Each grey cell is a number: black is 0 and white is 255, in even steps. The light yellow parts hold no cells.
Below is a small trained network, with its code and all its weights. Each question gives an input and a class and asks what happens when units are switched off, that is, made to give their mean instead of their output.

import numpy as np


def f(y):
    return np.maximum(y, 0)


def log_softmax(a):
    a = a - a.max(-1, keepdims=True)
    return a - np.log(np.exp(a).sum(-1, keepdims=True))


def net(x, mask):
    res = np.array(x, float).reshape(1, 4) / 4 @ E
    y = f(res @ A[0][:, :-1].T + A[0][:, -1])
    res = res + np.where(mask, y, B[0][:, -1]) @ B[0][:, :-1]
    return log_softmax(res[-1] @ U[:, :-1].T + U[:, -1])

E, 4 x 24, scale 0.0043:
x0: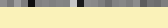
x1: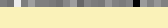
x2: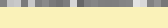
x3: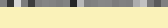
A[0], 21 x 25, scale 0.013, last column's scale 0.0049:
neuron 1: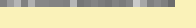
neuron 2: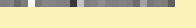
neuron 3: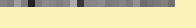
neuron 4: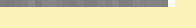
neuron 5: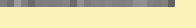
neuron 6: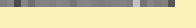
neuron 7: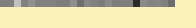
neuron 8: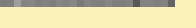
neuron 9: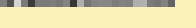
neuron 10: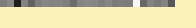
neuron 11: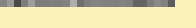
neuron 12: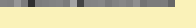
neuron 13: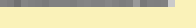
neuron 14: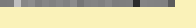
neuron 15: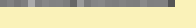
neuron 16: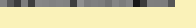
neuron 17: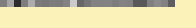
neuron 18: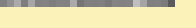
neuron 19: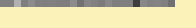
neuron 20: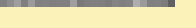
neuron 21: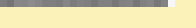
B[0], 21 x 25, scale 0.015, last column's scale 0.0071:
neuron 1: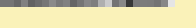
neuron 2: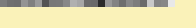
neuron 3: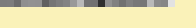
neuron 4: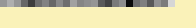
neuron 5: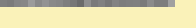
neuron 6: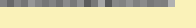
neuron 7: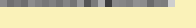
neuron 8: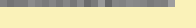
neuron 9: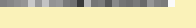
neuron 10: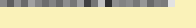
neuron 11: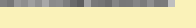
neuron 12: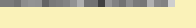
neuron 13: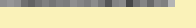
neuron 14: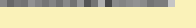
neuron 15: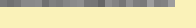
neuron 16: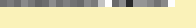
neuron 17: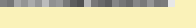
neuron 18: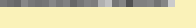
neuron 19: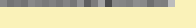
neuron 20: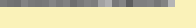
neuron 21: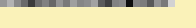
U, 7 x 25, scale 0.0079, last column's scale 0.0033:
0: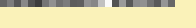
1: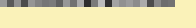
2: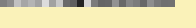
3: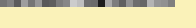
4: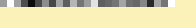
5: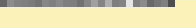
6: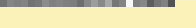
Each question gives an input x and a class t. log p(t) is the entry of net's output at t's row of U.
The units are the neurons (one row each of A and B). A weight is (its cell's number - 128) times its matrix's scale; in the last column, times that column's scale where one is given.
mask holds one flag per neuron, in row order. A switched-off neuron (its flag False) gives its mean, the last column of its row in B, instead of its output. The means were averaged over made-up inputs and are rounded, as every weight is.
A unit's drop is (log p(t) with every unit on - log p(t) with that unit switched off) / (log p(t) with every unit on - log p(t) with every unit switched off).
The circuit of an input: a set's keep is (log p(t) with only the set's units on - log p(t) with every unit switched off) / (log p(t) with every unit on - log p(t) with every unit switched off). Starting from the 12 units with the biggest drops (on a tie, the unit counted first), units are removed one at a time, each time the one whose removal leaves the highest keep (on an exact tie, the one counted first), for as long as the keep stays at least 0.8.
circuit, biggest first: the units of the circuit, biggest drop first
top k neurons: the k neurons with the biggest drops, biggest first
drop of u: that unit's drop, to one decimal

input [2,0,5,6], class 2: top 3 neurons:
neuron 9; neuron 16; neuron 5
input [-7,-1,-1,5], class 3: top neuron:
neuron 2
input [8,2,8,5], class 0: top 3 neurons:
neuron 1; neuron 18; neuron 2
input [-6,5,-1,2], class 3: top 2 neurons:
neuron 2; neuron 10
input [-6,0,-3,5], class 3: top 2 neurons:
neuron 2; neuron 17
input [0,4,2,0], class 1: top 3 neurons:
neuron 16; neuron 7; neuron 14
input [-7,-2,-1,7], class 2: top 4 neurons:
neuron 9; neuron 3; neuron 12; neuron 5
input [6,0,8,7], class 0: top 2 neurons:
neuron 1; neuron 18
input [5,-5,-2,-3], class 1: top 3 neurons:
neuron 10; neuron 2; neuron 6
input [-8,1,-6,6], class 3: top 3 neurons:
neuron 2; neuron 17; neuron 1
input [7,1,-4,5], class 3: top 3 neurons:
neuron 3; neuron 12; neuron 17
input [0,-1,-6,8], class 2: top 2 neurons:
neuron 9; neuron 1
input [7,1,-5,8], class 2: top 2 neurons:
neuron 9; neuron 2
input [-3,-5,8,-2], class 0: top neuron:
neuron 1
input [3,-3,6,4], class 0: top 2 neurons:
neuron 1; neuron 18
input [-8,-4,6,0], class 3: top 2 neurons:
neuron 2; neuron 16
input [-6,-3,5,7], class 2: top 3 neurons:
neuron 9; neuron 16; neuron 3
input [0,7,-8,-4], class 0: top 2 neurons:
neuron 16; neuron 10
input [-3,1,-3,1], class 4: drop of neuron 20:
0.1
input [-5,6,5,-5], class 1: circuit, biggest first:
neuron 7
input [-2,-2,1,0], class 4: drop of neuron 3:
0.1
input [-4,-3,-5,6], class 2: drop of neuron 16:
-0.1
